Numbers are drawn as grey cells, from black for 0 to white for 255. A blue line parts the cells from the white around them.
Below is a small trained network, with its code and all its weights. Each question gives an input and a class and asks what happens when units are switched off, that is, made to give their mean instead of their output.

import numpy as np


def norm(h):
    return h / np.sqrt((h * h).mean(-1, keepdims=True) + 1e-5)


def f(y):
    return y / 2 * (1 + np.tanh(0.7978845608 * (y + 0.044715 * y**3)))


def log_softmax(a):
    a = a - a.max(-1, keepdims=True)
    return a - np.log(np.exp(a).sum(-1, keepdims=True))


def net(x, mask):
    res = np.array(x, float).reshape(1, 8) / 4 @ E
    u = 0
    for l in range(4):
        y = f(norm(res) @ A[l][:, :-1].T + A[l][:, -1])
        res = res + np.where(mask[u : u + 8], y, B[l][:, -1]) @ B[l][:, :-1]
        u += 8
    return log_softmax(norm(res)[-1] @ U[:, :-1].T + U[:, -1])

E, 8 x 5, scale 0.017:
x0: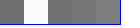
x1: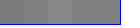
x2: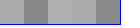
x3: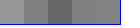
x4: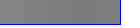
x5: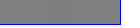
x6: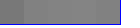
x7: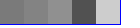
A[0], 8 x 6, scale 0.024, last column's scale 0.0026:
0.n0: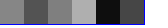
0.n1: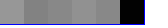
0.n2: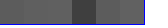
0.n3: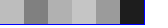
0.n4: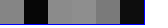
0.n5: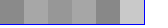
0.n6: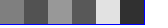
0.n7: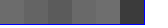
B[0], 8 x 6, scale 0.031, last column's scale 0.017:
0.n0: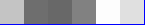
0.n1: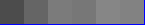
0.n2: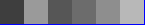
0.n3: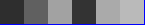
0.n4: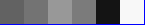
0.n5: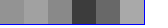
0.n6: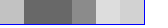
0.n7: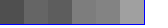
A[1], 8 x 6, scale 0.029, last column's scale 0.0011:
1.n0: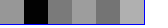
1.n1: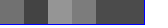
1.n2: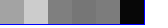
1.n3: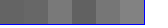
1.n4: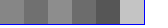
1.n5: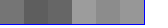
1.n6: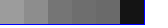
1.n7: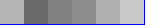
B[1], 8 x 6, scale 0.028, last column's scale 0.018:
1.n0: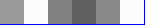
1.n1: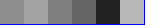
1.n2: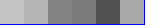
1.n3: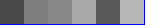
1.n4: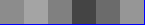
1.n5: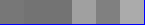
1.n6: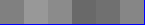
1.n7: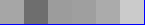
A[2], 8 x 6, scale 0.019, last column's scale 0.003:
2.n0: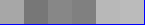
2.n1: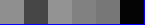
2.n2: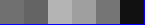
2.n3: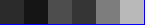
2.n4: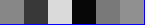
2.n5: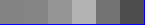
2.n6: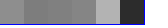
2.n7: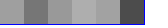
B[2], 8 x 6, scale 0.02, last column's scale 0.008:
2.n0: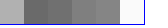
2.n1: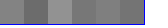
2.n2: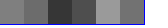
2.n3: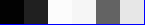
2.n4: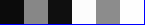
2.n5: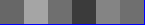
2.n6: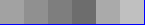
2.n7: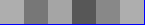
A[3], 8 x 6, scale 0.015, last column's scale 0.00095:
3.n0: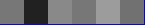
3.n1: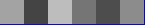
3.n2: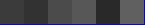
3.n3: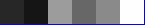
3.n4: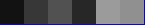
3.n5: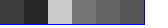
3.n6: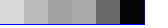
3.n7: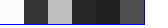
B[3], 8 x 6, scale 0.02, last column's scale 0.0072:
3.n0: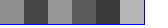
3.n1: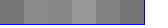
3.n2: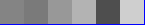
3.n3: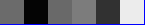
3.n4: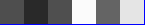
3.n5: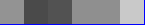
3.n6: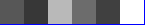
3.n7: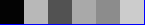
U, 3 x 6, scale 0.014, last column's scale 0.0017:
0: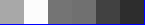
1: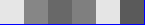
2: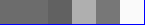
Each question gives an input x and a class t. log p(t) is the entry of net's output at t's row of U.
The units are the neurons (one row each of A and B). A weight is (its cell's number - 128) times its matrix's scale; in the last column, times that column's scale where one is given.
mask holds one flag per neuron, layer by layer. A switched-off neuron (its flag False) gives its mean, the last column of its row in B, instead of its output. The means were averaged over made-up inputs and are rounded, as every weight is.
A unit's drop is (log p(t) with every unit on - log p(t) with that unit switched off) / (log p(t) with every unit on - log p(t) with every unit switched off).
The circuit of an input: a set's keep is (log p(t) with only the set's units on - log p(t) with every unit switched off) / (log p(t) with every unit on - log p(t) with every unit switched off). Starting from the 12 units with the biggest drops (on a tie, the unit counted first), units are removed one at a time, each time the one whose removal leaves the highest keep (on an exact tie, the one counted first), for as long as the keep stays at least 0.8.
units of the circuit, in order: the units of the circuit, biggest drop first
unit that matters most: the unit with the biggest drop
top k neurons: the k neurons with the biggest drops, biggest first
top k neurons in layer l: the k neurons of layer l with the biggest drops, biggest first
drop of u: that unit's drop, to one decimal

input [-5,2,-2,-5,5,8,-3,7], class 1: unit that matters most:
0.n6
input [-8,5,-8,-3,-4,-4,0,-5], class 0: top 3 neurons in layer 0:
0.n4; 0.n3; 0.n0
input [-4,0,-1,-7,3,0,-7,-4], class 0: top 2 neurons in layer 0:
0.n4; 0.n6
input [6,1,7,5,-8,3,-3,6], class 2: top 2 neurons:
0.n3; 0.n0
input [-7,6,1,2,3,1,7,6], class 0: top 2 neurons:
0.n4; 0.n0
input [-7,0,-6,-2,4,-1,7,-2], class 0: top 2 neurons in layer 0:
0.n4; 0.n3
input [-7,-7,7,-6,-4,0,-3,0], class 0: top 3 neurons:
0.n4; 1.n0; 1.n1
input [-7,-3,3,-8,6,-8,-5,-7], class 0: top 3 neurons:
0.n4; 1.n0; 0.n6
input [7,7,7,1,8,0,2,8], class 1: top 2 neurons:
0.n4; 1.n1
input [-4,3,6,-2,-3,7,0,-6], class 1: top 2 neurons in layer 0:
0.n0; 0.n2
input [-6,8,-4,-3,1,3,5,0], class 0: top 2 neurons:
0.n4; 1.n0
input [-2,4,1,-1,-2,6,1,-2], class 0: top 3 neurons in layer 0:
0.n4; 0.n6; 0.n2
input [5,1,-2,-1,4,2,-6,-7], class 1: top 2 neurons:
0.n4; 0.n0
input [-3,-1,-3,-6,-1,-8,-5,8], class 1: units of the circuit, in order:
0.n6
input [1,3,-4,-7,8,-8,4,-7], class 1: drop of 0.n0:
0.6
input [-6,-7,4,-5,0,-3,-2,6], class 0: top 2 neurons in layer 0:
0.n4; 0.n0
